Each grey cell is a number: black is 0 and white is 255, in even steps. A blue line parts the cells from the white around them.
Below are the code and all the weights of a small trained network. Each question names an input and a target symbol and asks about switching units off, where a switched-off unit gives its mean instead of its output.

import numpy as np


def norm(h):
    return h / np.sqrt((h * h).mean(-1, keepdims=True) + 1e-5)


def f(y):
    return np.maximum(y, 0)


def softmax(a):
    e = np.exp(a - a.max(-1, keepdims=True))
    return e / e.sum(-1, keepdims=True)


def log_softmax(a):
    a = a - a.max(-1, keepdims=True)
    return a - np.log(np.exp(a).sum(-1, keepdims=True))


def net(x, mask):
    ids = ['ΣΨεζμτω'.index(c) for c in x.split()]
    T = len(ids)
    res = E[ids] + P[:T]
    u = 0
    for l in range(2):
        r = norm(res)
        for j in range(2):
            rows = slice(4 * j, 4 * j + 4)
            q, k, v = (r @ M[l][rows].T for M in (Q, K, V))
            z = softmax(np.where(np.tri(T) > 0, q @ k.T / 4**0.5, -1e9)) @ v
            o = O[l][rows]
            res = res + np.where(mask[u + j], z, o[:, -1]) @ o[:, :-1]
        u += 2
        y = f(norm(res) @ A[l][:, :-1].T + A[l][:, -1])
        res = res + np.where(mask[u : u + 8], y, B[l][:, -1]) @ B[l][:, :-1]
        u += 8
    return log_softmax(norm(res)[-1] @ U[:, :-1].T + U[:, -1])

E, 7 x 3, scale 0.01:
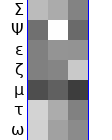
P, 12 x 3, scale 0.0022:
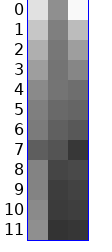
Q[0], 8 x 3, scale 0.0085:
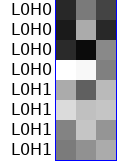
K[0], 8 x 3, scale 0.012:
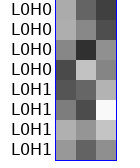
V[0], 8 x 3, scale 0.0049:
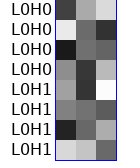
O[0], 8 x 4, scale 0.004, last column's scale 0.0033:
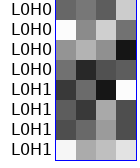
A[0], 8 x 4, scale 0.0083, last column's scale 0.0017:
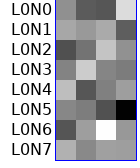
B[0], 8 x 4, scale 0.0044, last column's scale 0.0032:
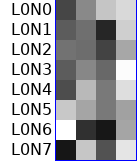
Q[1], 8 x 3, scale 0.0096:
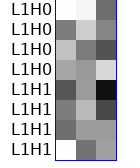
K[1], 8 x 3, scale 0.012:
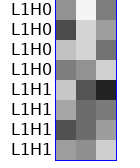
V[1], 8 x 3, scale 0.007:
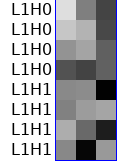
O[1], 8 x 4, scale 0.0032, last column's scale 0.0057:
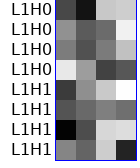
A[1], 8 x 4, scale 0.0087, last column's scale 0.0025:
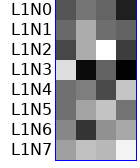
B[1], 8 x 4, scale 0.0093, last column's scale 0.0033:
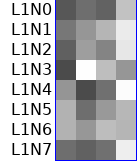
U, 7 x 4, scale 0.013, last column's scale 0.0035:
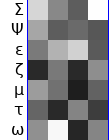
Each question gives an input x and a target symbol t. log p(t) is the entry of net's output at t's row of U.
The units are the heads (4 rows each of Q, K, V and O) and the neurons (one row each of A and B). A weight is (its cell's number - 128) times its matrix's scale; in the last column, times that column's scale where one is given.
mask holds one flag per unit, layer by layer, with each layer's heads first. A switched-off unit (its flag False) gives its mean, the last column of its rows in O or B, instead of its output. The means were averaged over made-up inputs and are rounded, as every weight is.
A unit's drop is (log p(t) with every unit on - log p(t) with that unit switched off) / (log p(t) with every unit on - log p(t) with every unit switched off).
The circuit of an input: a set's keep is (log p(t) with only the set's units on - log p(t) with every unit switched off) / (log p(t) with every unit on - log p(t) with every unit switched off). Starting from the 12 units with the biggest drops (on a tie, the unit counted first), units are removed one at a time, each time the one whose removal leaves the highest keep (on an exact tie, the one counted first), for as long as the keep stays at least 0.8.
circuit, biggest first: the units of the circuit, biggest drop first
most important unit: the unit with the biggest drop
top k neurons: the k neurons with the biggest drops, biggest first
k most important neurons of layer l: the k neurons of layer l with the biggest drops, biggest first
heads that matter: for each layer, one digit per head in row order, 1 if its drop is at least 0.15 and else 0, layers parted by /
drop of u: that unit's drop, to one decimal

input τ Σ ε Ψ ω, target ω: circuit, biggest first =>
L1H1
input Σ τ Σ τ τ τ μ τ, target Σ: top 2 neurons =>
L1N2, L1N0
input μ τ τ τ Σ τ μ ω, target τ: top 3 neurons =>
L1N7, L0N7, L0N1
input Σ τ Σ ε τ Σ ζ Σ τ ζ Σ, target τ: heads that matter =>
11 / 10
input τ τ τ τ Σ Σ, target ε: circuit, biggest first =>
L1H0, L0H1
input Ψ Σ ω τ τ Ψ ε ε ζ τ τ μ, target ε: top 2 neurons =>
L0N6, L0N4
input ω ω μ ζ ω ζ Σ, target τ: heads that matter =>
11 / 10
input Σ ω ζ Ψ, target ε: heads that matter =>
00 / 01
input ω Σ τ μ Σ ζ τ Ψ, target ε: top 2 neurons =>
L0N6, L1N1
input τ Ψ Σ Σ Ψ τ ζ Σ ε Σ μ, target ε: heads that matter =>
11 / 00
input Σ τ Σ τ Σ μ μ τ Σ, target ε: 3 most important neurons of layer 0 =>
L0N7, L0N4, L0N6
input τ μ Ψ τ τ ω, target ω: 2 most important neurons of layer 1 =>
L1N6, L1N7
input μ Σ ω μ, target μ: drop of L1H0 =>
1.6
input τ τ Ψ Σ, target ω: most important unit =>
L1H1
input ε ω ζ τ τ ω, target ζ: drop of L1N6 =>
-0.1
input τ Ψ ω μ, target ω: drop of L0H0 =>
0.9
